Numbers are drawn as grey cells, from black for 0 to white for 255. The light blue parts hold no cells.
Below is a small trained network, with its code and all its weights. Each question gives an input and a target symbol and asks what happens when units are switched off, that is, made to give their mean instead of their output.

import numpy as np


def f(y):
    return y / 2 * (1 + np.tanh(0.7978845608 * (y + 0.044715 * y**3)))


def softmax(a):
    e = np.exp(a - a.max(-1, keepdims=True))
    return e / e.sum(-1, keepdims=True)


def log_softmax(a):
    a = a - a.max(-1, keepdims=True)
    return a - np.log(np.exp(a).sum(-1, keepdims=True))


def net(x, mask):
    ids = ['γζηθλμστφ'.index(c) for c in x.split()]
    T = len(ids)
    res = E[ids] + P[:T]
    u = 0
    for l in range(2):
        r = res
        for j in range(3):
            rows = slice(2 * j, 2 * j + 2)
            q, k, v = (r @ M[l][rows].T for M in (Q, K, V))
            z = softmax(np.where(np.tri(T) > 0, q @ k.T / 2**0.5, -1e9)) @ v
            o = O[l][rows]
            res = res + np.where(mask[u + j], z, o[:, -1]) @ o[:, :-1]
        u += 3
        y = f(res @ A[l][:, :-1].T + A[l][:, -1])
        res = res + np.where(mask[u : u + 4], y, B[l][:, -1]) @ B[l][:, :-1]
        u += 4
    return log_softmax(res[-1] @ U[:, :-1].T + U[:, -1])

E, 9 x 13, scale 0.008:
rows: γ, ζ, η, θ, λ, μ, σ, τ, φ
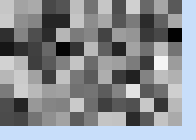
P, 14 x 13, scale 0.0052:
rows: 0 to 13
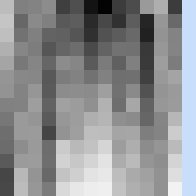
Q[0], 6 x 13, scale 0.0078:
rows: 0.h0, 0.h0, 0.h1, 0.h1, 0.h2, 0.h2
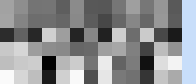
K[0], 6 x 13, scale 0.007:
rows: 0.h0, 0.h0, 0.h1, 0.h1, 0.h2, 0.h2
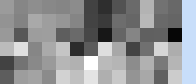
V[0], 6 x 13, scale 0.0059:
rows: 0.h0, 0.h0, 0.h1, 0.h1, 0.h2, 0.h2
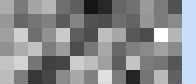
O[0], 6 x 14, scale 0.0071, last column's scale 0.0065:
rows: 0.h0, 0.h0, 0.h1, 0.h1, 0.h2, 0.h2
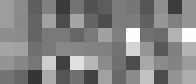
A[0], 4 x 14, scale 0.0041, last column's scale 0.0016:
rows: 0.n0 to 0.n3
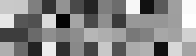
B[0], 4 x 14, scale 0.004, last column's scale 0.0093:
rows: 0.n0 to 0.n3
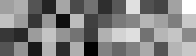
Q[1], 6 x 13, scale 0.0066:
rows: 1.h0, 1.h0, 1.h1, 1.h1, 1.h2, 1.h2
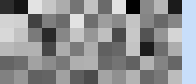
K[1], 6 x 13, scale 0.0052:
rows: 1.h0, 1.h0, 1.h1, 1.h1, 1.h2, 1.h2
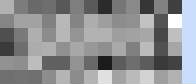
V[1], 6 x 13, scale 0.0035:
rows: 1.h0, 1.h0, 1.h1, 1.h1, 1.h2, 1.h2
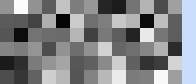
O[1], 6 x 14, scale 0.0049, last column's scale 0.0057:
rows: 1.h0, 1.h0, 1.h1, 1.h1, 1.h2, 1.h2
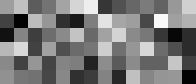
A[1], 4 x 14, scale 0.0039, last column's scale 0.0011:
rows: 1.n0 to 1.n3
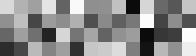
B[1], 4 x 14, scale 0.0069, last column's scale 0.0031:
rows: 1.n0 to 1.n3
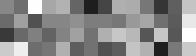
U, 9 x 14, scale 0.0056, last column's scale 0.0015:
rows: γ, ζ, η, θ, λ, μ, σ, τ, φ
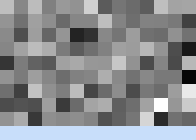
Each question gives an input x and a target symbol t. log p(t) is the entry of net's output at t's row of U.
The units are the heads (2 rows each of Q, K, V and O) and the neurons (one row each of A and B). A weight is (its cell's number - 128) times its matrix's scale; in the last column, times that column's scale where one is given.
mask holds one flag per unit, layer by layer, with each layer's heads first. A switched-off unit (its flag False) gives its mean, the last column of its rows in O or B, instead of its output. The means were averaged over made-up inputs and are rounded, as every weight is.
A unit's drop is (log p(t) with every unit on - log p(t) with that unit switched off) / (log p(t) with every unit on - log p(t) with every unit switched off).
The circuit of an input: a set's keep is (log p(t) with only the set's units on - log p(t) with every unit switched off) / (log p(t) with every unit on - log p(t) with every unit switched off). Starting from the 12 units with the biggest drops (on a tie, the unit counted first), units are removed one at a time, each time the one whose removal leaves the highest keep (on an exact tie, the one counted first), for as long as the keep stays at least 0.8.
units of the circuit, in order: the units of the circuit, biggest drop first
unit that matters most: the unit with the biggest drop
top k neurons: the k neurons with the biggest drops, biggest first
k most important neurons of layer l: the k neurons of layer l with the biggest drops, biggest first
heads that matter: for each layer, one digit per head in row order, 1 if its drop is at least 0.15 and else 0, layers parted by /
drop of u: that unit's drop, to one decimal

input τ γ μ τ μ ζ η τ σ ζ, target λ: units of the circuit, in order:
0.n0, 0.h2, 1.h1, 1.n2
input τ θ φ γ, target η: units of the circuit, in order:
0.h2, 1.h2, 0.n0
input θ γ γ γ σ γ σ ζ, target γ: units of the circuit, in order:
0.h2, 1.h1, 0.n3
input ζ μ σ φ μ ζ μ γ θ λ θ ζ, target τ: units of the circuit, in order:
1.h0, 0.h2, 0.n3, 0.n0
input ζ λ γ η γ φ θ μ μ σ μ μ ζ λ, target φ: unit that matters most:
0.n1
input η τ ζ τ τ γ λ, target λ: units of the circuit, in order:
1.h1, 0.n0, 0.h1
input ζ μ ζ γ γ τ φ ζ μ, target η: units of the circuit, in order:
1.h2, 0.n0, 0.h2, 0.h1
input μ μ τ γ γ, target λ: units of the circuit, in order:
1.h1, 0.n0, 0.h1, 1.n2
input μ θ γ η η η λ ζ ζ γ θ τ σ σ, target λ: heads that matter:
001 / 110
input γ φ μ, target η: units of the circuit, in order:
0.h2, 0.n0, 1.h2
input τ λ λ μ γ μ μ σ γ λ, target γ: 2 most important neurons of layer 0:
0.n0, 0.n1
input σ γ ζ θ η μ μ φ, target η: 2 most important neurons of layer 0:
0.n2, 0.n1
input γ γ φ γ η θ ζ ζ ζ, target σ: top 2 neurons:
1.n0, 0.n0
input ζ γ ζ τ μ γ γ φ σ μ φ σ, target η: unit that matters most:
1.h2
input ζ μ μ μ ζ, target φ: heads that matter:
001 / 000
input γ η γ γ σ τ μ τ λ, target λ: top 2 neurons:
1.n2, 0.n0
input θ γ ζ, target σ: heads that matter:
011 / 001
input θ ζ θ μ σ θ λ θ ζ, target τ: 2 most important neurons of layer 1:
1.n3, 1.n0
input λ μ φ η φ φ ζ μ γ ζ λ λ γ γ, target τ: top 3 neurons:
0.n3, 0.n2, 1.n3
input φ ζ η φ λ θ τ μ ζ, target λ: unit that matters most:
1.h1
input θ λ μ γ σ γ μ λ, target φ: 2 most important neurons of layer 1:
1.n1, 1.n2
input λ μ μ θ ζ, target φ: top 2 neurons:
0.n1, 0.n3
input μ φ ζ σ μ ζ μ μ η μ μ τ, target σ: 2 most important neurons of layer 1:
1.n0, 1.n3
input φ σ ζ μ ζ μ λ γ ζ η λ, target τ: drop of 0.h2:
0.6
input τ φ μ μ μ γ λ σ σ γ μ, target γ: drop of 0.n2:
0.0
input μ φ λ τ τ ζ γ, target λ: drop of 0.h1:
0.2
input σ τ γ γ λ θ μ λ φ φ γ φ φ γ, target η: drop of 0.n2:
0.1
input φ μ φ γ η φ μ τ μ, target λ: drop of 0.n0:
0.2
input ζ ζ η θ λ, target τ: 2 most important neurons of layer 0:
0.n1, 0.n3
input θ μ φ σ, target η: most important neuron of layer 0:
0.n0
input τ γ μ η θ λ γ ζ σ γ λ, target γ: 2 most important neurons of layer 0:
0.n1, 0.n3
